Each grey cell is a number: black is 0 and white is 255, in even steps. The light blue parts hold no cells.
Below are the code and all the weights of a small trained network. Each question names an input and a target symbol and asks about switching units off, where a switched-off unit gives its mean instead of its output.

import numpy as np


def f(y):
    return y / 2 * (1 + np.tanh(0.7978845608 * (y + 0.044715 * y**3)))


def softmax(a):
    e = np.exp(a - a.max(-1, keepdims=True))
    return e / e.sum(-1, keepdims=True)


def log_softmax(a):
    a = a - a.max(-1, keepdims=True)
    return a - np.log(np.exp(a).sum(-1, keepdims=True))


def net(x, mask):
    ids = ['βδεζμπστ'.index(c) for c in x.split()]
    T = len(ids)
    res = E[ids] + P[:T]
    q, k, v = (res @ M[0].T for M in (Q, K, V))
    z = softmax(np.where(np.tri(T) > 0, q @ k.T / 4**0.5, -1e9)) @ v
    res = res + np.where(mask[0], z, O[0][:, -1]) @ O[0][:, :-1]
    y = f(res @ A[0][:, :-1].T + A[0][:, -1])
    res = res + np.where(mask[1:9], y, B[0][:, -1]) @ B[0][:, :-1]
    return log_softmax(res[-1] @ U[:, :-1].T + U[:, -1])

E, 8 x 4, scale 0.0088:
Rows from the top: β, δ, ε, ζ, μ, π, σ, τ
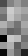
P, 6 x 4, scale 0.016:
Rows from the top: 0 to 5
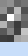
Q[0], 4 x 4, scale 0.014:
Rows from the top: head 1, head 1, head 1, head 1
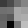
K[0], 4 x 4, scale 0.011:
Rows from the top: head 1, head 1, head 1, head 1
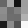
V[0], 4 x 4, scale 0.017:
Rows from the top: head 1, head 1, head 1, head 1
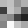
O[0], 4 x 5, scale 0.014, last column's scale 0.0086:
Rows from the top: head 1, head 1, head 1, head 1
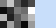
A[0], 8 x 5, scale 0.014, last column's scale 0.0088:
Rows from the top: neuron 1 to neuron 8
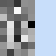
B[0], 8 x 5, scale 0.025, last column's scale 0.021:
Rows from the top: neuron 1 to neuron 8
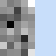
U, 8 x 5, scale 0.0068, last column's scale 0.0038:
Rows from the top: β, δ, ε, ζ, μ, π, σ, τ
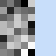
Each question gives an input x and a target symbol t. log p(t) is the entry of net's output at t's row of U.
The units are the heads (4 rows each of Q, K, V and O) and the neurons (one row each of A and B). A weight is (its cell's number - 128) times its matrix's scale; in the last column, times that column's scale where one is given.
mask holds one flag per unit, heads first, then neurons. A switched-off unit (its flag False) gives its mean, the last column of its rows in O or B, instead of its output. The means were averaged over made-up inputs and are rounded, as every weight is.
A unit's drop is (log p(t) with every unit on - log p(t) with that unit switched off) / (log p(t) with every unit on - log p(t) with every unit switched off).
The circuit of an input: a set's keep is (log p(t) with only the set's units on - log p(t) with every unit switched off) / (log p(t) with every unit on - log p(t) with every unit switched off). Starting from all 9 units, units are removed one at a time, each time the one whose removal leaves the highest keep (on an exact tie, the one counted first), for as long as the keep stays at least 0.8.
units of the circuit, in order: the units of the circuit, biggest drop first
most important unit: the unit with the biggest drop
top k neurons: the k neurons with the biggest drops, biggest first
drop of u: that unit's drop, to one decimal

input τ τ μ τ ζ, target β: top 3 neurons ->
(neuron 6; neuron 1; neuron 7)
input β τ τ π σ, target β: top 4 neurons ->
(neuron 6; neuron 5; neuron 4; neuron 7)
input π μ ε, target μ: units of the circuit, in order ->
(head 1; neuron 6; neuron 2)
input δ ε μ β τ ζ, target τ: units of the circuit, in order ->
(neuron 2; head 1)
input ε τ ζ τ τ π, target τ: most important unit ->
neuron 2
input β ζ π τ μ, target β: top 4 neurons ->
(neuron 6; neuron 1; neuron 7; neuron 4)
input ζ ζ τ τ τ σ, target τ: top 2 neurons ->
(neuron 2; neuron 6)
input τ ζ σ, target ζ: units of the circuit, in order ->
(head 1; neuron 7)
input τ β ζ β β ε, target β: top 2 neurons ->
(neuron 1; neuron 6)
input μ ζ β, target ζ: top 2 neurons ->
(neuron 5; neuron 7)
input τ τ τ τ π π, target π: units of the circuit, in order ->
(head 1; neuron 8)
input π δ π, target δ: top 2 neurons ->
(neuron 4; neuron 7)
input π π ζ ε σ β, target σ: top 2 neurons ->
(neuron 1; neuron 4)
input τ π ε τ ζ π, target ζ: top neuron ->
(neuron 5)
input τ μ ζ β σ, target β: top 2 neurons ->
(neuron 6; neuron 7)
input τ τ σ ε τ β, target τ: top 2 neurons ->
(neuron 2; neuron 6)
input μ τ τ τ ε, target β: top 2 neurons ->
(neuron 6; neuron 5)
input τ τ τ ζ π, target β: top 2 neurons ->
(neuron 6; neuron 5)
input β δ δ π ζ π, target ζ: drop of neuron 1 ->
-0.1
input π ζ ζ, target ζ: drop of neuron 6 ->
-0.1
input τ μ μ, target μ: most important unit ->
head 1
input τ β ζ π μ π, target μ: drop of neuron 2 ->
0.3
